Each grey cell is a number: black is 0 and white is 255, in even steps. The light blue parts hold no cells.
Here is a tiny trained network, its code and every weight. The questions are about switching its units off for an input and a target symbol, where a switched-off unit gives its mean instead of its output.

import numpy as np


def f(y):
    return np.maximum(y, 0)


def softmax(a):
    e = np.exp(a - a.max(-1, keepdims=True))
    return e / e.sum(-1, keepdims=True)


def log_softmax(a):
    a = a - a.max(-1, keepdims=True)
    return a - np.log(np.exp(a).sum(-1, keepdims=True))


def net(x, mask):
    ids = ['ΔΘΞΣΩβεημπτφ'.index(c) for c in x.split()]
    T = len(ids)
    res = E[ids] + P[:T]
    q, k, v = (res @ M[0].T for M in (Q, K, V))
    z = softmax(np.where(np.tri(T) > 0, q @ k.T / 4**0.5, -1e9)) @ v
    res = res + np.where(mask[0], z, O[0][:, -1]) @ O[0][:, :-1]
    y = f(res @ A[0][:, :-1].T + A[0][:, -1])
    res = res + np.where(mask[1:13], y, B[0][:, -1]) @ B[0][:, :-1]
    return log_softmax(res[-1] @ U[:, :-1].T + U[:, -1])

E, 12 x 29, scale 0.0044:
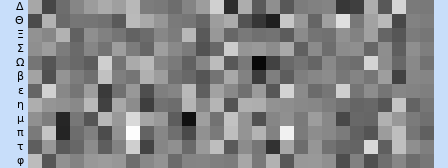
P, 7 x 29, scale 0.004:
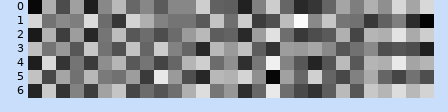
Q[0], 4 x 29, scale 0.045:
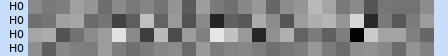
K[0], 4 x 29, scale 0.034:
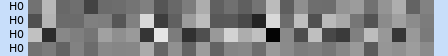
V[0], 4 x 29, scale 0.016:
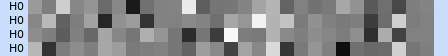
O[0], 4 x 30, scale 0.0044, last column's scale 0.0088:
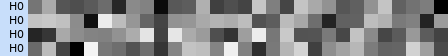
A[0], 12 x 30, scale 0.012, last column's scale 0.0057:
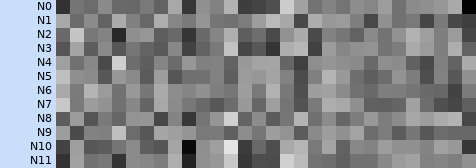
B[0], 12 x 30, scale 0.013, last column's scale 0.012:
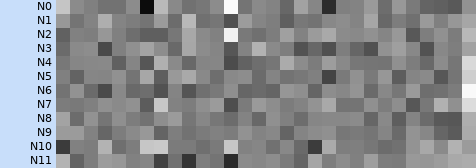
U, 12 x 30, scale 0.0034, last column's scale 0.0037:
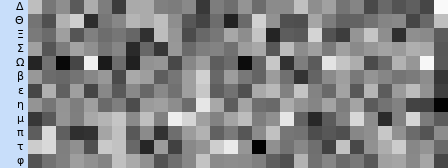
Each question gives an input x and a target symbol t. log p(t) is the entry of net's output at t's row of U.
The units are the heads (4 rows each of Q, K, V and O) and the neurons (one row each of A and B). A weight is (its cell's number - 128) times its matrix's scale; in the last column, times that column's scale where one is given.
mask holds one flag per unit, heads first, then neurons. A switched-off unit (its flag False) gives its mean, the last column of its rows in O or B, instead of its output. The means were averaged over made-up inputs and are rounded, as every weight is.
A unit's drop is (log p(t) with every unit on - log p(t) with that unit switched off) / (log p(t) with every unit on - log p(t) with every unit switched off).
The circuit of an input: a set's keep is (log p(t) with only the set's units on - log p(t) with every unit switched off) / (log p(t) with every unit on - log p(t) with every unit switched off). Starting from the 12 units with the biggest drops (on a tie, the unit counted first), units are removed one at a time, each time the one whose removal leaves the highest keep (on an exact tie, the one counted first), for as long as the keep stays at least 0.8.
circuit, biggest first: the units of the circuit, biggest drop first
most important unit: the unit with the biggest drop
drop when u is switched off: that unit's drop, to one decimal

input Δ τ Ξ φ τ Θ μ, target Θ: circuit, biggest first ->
(H0)
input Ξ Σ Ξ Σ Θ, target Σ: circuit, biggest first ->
(H0, N11)
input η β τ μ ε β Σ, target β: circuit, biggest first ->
(N0, H0)
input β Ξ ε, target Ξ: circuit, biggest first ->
(N3, H0)
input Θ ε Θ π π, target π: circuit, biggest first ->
(H0, N6)
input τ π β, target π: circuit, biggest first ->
(H0, N6)
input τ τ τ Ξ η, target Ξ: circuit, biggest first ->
(H0, N3)
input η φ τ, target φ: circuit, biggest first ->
(N10, H0)
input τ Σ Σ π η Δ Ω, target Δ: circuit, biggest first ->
(H0, N8)
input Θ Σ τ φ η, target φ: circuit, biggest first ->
(N10, H0)
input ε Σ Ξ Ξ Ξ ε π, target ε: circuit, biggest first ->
(H0, N2)
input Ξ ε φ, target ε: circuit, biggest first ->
(H0, N2, N7)
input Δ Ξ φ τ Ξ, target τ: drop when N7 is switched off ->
0.0
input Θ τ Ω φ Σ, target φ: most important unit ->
N10
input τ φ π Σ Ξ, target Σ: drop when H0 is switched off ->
1.0
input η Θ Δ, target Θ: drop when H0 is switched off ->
1.4
